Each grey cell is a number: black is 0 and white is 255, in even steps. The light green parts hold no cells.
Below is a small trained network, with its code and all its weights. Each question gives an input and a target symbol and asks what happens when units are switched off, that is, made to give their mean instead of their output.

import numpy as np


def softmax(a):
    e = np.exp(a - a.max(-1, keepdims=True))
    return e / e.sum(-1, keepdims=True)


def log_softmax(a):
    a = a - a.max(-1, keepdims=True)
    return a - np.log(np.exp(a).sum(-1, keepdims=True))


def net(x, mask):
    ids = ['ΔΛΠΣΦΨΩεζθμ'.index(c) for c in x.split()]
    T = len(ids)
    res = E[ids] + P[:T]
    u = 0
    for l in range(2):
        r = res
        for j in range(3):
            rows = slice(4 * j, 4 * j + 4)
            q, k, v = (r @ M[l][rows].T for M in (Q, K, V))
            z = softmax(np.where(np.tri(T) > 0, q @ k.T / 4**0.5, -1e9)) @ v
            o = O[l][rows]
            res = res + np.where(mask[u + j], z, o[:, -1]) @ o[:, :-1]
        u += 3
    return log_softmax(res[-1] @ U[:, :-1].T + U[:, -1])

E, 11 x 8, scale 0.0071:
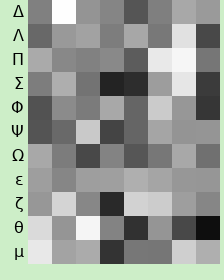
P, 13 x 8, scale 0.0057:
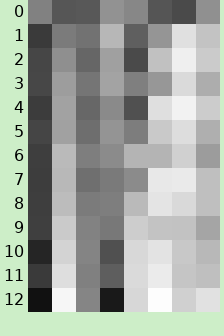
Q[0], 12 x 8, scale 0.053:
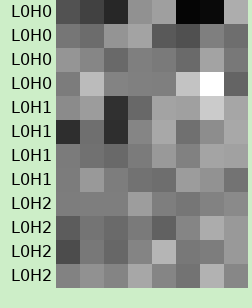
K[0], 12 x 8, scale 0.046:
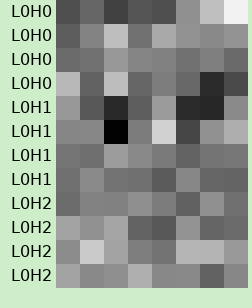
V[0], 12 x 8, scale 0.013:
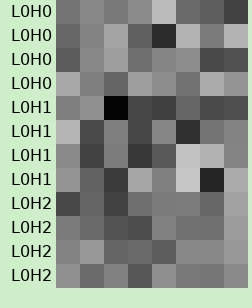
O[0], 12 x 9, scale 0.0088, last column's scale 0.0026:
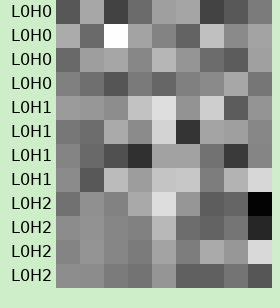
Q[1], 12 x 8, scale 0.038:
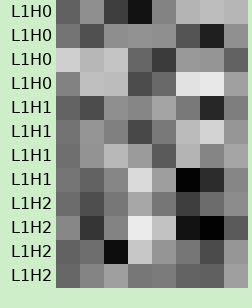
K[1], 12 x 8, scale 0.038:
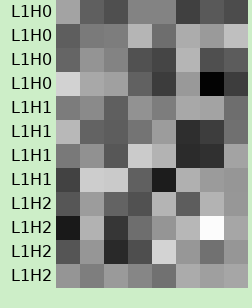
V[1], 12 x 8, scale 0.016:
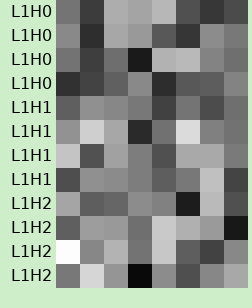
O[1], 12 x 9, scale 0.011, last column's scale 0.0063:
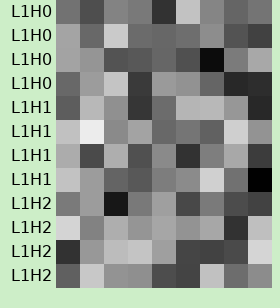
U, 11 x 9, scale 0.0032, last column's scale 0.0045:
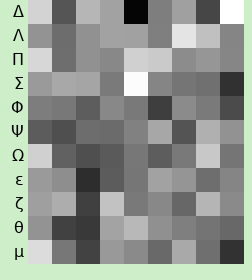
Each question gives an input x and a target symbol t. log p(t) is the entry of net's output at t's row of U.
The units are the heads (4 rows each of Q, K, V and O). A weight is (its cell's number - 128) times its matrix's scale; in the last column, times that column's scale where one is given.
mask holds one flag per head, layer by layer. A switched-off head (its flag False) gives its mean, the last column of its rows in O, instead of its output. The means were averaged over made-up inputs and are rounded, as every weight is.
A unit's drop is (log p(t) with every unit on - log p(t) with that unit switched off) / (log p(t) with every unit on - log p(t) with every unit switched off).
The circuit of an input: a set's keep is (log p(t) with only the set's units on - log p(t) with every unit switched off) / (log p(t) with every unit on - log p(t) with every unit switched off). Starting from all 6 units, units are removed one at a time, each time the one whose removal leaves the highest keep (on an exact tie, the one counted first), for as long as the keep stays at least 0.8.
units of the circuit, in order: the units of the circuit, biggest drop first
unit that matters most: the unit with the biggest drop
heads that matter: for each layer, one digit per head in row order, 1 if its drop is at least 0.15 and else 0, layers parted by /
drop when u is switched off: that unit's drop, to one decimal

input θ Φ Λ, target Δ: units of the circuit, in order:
L1H0
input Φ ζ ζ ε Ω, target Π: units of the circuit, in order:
L1H2, L0H1, L0H2
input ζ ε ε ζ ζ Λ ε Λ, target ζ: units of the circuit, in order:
L1H0, L1H1, L0H0
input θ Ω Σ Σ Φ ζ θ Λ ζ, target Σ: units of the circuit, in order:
L0H1, L1H0
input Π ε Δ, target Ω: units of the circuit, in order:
L1H1, L1H2, L0H0
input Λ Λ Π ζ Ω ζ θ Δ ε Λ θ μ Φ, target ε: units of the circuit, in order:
L0H1, L1H1, L1H2
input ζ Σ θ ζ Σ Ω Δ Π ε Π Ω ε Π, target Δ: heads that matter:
111 / 100
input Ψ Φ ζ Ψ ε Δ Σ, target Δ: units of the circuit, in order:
L1H0, L0H0
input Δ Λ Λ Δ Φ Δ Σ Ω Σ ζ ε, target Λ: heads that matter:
010 / 100
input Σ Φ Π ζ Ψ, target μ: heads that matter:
010 / 011
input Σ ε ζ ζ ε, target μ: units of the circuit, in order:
L0H1, L1H2, L1H1
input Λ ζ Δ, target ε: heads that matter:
110 / 011
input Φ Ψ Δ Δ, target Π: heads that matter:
010 / 001
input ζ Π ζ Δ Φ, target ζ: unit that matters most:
L1H0
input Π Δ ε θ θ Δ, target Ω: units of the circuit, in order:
L0H1, L1H1, L1H2
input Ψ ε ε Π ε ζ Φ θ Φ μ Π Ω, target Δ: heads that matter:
101 / 001
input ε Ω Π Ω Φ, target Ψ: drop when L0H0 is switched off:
0.2
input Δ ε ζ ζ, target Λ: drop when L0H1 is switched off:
0.3
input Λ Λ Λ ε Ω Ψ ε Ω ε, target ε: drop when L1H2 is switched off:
0.3
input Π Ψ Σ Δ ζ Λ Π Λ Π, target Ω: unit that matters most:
L1H1
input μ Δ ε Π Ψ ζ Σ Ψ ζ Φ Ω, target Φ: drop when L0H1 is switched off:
0.2
